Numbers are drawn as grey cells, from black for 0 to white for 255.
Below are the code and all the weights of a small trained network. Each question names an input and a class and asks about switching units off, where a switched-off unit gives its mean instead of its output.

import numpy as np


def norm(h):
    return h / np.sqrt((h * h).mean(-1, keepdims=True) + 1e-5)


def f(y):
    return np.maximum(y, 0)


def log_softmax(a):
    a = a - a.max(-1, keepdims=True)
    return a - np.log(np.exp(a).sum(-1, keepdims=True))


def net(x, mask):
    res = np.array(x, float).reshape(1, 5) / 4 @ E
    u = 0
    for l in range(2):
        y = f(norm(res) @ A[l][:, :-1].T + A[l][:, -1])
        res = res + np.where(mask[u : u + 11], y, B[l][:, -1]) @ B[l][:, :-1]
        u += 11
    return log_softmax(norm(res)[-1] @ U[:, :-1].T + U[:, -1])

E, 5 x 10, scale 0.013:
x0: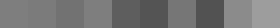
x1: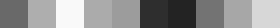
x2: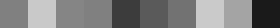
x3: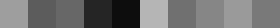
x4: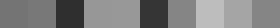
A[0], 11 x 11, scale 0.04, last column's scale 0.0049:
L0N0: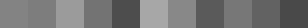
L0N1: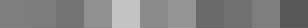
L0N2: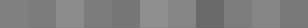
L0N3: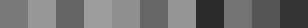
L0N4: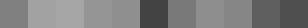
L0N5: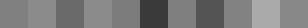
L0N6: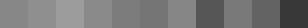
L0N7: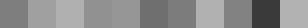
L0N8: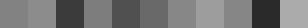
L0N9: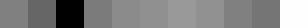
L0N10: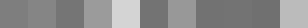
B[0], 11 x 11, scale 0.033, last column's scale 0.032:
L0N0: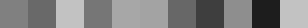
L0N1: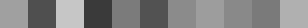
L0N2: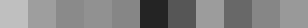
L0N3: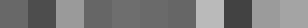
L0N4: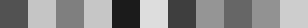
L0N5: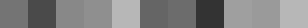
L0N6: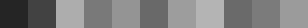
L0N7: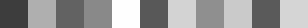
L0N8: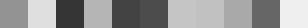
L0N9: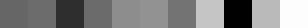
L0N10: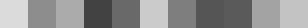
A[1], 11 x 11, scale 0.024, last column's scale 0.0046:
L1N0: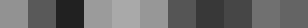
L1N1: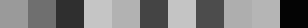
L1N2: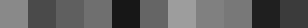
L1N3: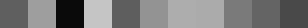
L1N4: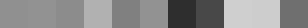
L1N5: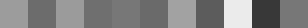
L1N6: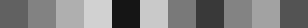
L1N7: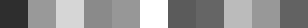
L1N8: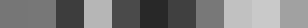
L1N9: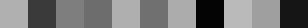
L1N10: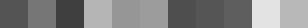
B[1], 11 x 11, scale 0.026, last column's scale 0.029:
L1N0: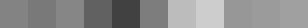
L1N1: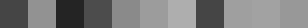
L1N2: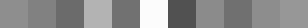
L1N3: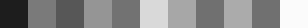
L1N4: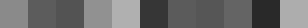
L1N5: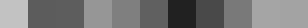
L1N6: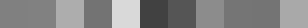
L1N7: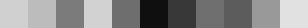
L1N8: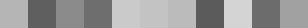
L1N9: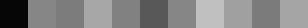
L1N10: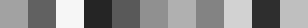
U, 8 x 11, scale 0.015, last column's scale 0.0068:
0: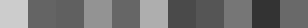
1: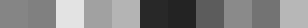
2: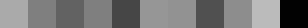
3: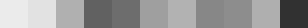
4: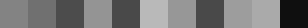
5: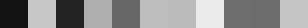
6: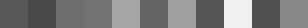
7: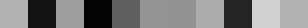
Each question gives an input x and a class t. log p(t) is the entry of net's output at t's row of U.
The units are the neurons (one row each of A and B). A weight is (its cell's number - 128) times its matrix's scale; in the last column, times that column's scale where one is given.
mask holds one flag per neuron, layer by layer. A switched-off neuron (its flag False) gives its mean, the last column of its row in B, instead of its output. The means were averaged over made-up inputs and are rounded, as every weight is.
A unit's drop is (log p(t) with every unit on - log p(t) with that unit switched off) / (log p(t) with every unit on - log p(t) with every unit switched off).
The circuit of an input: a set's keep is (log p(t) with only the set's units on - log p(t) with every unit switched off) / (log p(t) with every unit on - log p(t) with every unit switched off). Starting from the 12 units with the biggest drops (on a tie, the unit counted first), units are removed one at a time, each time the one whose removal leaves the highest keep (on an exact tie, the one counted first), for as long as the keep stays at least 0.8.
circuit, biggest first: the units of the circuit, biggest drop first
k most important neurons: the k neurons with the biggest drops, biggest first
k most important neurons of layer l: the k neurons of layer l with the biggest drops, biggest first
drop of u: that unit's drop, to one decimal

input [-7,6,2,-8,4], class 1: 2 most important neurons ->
(L0N8 L0N9)
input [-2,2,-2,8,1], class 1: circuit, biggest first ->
(L0N9 L0N8)
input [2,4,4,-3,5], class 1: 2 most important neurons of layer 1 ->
(L1N7 L1N6)
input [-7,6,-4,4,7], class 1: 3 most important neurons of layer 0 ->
(L0N8 L0N9 L0N7)
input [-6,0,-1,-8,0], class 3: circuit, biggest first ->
(L0N10)
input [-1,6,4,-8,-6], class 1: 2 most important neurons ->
(L0N8 L0N9)
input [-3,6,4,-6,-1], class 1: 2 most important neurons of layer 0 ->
(L0N8 L0N9)
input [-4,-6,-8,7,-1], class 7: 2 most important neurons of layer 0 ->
(L0N8 L0N7)
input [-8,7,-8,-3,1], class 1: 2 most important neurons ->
(L0N9 L0N8)
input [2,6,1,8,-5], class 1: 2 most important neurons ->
(L0N9 L0N8)
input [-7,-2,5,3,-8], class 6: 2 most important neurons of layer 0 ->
(L0N9 L0N0)
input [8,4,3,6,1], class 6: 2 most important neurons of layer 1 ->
(L1N8 L1N1)
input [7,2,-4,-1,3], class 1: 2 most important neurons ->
(L0N8 L0N9)
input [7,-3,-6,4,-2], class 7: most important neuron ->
(L0N8)
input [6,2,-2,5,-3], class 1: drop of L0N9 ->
0.3
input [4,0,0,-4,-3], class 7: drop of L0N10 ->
0.0
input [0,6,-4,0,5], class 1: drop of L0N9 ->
0.1
